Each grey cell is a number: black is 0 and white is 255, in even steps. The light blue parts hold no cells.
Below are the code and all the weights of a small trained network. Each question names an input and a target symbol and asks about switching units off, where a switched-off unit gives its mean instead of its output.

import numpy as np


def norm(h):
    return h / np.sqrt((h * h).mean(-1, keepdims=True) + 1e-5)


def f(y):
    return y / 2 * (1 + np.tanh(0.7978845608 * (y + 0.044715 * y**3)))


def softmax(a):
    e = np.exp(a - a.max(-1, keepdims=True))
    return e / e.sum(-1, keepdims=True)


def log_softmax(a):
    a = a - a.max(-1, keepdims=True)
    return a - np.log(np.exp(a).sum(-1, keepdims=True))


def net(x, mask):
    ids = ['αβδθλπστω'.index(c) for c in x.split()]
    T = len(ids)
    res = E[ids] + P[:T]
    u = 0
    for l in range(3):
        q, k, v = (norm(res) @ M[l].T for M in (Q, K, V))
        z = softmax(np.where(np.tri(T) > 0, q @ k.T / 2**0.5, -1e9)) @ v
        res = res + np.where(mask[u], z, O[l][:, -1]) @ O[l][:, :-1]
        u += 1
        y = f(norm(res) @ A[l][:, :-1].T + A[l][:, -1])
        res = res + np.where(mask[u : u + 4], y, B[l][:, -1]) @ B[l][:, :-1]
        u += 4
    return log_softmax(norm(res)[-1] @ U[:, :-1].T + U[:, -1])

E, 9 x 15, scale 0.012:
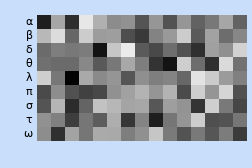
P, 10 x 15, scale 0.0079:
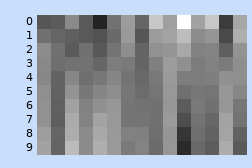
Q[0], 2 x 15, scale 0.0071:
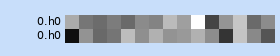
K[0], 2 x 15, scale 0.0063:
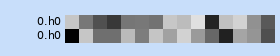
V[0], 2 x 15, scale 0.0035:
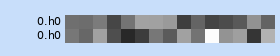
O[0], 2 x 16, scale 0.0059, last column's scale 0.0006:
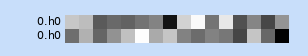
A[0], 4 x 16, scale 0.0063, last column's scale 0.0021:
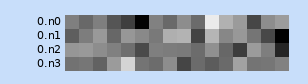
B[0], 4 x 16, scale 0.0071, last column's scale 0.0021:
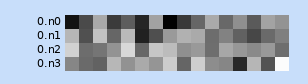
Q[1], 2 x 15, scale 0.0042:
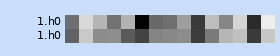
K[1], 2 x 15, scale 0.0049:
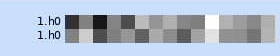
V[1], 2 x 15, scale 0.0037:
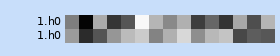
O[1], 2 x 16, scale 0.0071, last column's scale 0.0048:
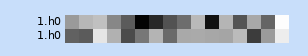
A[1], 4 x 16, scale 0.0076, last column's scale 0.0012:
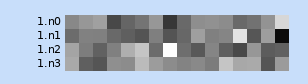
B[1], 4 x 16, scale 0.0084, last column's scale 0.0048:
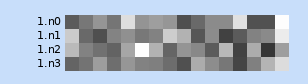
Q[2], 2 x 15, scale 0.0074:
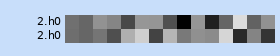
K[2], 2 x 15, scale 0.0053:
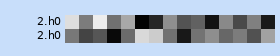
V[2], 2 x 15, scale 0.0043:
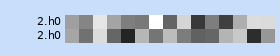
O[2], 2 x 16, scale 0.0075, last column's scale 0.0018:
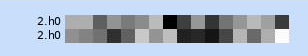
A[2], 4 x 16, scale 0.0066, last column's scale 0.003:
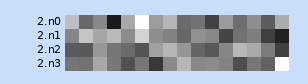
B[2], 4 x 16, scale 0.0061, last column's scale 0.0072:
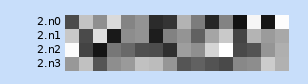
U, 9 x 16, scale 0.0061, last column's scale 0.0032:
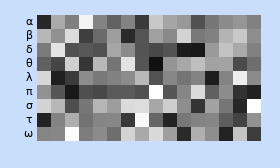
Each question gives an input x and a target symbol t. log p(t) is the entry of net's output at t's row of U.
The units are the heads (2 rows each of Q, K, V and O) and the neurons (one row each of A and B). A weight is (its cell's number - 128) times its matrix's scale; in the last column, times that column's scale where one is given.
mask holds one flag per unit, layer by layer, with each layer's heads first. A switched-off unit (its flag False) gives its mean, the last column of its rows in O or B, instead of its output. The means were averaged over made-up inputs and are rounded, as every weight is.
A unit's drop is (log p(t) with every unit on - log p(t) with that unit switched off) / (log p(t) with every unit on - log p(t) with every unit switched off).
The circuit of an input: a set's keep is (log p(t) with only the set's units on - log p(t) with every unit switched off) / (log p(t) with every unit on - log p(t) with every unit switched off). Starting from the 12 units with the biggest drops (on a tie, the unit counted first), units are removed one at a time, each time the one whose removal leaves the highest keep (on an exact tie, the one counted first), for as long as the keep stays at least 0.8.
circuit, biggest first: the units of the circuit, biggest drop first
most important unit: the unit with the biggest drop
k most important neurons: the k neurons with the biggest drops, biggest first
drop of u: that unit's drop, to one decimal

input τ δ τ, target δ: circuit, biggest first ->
[0.h0 2.h0]
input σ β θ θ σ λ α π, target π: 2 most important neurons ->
[0.n3 0.n0]
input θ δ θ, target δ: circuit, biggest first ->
[2.h0]
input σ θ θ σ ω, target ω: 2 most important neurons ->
[2.n0 2.n3]
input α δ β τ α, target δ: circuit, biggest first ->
[0.n3 2.h0]
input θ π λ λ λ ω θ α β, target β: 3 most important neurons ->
[2.n1 2.n0 0.n1]
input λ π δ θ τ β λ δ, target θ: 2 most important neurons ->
[0.n2 2.n0]
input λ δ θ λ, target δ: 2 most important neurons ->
[0.n3 1.n2]
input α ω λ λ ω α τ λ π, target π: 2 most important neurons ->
[2.n2 1.n1]
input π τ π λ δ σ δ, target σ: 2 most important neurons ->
[0.n3 2.n3]
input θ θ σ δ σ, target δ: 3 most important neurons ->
[0.n3 1.n0 2.n2]
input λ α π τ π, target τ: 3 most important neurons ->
[1.n3 0.n3 0.n2]
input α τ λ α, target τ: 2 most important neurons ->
[0.n3 1.n2]
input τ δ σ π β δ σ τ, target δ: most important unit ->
1.h0
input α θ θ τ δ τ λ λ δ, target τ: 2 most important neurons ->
[0.n3 1.n0]
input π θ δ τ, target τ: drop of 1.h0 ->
0.0
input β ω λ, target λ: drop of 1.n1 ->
0.2
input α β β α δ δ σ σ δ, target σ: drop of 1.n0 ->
0.1
